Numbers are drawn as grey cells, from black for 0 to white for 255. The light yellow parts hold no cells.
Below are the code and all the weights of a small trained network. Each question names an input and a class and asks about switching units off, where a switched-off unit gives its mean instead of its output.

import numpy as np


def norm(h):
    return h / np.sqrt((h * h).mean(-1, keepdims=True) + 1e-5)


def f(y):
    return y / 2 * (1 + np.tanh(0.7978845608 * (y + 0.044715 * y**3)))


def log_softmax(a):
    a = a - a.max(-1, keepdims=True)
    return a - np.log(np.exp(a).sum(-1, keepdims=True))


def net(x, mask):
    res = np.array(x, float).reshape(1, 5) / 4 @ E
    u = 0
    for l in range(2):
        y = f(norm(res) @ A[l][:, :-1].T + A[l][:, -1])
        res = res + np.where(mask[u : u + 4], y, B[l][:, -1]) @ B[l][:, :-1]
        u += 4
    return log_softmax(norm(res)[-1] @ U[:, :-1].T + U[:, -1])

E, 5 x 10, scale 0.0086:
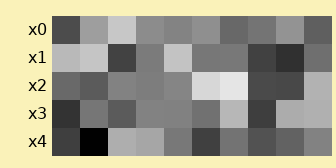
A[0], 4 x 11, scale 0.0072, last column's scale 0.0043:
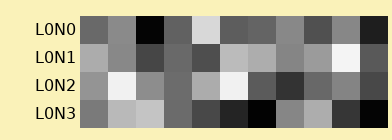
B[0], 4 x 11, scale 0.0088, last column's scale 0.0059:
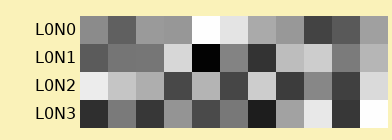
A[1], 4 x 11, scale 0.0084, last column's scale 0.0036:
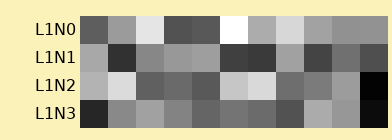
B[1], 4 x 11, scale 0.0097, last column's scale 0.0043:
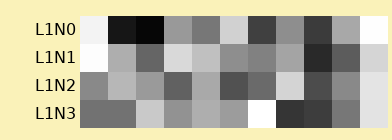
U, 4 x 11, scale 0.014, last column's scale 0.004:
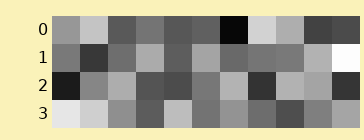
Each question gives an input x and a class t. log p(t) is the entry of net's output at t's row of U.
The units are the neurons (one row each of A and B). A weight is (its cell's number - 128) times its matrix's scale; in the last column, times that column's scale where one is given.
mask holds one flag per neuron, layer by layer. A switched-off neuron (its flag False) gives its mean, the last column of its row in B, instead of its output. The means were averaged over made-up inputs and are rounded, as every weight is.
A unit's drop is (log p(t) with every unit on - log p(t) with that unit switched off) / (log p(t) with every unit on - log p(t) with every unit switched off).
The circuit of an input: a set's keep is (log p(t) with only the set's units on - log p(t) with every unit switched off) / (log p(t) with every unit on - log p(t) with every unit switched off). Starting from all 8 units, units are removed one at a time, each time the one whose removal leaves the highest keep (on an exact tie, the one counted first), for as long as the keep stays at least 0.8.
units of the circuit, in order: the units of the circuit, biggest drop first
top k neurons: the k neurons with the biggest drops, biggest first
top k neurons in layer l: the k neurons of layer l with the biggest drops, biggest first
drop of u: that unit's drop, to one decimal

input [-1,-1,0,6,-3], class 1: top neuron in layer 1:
L1N0
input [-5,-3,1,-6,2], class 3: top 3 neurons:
L1N1, L0N3, L0N1
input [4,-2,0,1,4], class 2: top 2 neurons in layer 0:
L0N0, L0N1
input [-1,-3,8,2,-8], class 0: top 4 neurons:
L0N1, L1N2, L0N2, L1N3
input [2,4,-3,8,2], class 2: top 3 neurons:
L1N1, L1N0, L0N2
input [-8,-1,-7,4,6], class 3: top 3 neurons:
L1N1, L0N1, L0N3
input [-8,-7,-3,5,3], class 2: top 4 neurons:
L1N0, L0N0, L1N1, L1N3
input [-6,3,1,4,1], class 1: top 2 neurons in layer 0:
L0N1, L0N2
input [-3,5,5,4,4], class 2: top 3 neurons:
L1N0, L1N1, L1N2
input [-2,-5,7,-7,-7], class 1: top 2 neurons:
L1N0, L0N1
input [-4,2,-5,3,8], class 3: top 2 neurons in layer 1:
L1N1, L1N0
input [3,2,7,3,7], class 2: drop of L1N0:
0.4
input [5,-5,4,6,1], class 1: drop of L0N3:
0.1
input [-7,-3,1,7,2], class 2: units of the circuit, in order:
L1N0
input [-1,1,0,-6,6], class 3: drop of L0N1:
0.2
